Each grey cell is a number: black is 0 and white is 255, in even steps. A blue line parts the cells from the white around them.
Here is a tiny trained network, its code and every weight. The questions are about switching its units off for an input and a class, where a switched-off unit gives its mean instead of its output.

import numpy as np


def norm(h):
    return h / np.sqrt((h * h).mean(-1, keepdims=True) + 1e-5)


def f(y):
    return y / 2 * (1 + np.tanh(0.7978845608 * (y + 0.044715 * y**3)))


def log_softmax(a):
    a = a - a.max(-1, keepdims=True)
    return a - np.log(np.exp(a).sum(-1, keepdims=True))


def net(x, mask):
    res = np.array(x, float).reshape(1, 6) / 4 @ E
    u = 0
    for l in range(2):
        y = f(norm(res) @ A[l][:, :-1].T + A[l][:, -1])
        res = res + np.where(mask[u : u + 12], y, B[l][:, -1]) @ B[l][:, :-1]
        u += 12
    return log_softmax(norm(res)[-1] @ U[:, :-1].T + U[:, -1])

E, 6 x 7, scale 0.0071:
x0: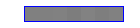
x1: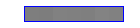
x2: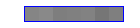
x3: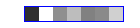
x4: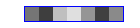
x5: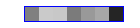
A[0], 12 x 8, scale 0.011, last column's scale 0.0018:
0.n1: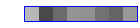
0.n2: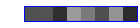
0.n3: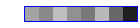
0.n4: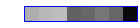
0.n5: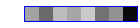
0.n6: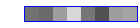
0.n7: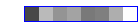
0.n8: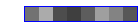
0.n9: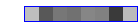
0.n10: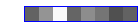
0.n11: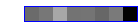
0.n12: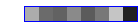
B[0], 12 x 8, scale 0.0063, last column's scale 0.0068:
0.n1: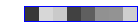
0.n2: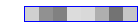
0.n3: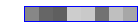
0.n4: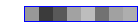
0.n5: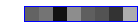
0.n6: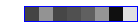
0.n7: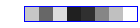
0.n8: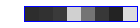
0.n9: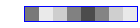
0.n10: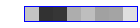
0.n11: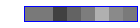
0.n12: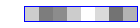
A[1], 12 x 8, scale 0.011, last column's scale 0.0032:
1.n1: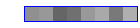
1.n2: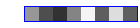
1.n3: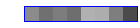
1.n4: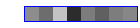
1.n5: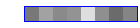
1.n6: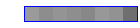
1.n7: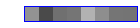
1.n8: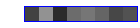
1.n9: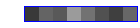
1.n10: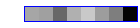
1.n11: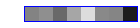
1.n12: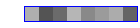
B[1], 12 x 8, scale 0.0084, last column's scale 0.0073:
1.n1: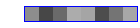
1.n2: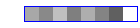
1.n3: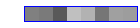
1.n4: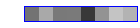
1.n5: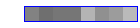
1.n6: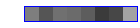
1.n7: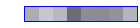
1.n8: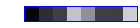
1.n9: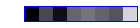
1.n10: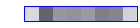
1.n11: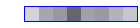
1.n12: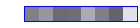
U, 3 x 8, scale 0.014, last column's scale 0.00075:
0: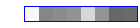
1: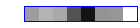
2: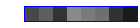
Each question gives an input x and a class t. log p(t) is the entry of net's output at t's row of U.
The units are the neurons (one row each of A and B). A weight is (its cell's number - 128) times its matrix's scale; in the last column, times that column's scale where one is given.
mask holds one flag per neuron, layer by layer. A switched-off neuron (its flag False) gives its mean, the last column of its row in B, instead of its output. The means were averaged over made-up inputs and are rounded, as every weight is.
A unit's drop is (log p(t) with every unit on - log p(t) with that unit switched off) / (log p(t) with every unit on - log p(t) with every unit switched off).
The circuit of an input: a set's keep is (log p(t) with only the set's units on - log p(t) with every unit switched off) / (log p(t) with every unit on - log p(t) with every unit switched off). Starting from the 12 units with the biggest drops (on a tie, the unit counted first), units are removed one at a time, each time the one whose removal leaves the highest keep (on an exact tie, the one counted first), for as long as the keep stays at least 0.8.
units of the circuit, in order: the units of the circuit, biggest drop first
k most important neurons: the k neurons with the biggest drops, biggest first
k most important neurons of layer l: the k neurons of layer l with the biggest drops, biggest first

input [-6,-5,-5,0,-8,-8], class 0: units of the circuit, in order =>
[0.n12]
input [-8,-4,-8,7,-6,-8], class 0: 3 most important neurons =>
[0.n12 0.n9 0.n1]
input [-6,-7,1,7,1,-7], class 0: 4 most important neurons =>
[0.n2 0.n12 0.n1 0.n9]
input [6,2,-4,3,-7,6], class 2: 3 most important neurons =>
[0.n8 0.n12 0.n2]
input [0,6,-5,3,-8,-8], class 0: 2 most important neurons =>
[0.n12 0.n6]
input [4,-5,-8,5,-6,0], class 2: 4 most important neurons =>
[0.n8 0.n9 0.n1 1.n8]
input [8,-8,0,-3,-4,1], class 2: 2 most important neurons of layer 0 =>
[0.n8 0.n7]
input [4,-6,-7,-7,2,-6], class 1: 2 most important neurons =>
[0.n1 0.n10]
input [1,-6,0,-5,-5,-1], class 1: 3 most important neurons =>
[0.n9 0.n6 0.n5]
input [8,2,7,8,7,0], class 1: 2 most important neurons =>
[0.n7 0.n8]
